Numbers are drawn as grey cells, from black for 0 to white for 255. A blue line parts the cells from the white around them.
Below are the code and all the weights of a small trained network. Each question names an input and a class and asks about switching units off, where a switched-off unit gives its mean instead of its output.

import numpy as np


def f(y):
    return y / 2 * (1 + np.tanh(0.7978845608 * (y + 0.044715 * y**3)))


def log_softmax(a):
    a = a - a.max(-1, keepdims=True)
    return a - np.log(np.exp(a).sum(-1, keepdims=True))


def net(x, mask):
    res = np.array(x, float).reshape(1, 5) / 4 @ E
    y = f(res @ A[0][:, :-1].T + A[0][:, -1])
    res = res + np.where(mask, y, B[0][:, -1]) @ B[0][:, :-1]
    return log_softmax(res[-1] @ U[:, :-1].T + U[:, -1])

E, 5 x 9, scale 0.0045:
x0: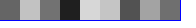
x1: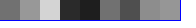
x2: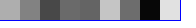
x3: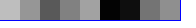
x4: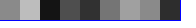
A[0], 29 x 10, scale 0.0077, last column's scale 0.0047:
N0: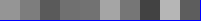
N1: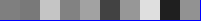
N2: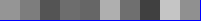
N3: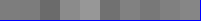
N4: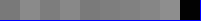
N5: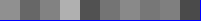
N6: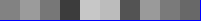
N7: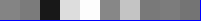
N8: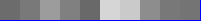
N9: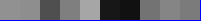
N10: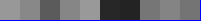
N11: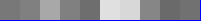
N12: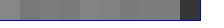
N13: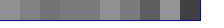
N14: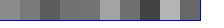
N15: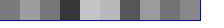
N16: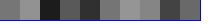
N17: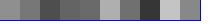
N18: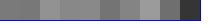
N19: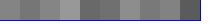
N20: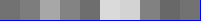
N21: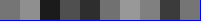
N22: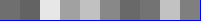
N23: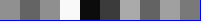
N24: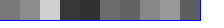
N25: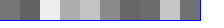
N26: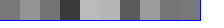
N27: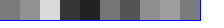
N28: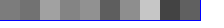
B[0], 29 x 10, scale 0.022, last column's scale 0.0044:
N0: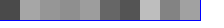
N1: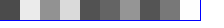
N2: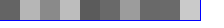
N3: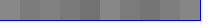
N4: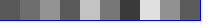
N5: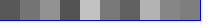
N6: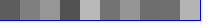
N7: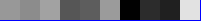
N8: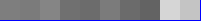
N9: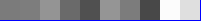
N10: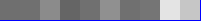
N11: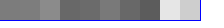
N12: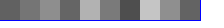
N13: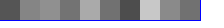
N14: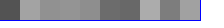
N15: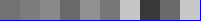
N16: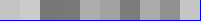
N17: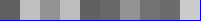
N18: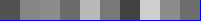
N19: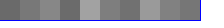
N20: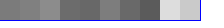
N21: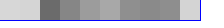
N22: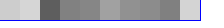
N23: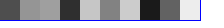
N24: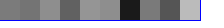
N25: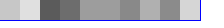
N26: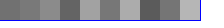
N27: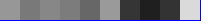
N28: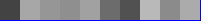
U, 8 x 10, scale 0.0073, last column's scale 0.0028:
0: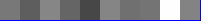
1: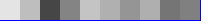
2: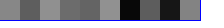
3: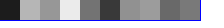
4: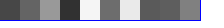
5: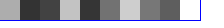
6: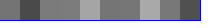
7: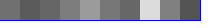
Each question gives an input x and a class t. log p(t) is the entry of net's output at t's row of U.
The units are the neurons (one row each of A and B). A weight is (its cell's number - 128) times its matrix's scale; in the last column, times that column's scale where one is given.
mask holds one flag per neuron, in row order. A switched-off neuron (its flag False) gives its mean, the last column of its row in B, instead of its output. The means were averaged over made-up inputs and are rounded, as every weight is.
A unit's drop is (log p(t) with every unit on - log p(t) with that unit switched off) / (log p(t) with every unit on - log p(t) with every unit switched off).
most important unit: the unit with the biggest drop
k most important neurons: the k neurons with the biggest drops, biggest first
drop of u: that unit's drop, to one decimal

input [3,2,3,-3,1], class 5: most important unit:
N23
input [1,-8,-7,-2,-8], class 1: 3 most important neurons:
[N25; N22; N27]
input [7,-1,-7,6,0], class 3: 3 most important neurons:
[N1; N23; N28]
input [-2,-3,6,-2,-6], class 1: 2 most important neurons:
[N25; N22]
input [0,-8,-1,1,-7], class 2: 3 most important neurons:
[N7; N21; N16]
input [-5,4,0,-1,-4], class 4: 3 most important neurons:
[N23; N7; N21]
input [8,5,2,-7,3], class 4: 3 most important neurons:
[N15; N6; N26]
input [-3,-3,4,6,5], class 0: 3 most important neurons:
[N9; N10; N25]
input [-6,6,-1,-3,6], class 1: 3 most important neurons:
[N21; N16; N7]
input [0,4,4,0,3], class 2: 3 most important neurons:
[N1; N27; N25]
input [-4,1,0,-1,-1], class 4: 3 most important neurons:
[N23; N7; N1]
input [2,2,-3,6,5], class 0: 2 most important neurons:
[N9; N10]
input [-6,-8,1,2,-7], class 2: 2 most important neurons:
[N7; N21]
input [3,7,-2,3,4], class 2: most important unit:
N27
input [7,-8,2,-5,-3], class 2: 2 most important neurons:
[N7; N23]
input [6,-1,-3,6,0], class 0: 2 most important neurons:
[N9; N23]
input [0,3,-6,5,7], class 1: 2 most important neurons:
[N21; N16]
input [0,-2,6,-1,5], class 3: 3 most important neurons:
[N17; N2; N25]
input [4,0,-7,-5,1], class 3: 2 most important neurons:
[N1; N9]
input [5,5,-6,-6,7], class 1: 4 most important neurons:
[N21; N16; N9; N10]
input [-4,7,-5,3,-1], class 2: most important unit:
N27
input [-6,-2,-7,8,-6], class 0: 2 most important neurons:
[N9; N10]
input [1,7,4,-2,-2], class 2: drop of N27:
0.1
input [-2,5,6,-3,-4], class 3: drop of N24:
-0.1
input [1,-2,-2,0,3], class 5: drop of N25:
0.4
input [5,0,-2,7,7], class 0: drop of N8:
-0.1
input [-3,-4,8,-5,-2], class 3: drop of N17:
0.1
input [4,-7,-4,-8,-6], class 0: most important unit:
N11
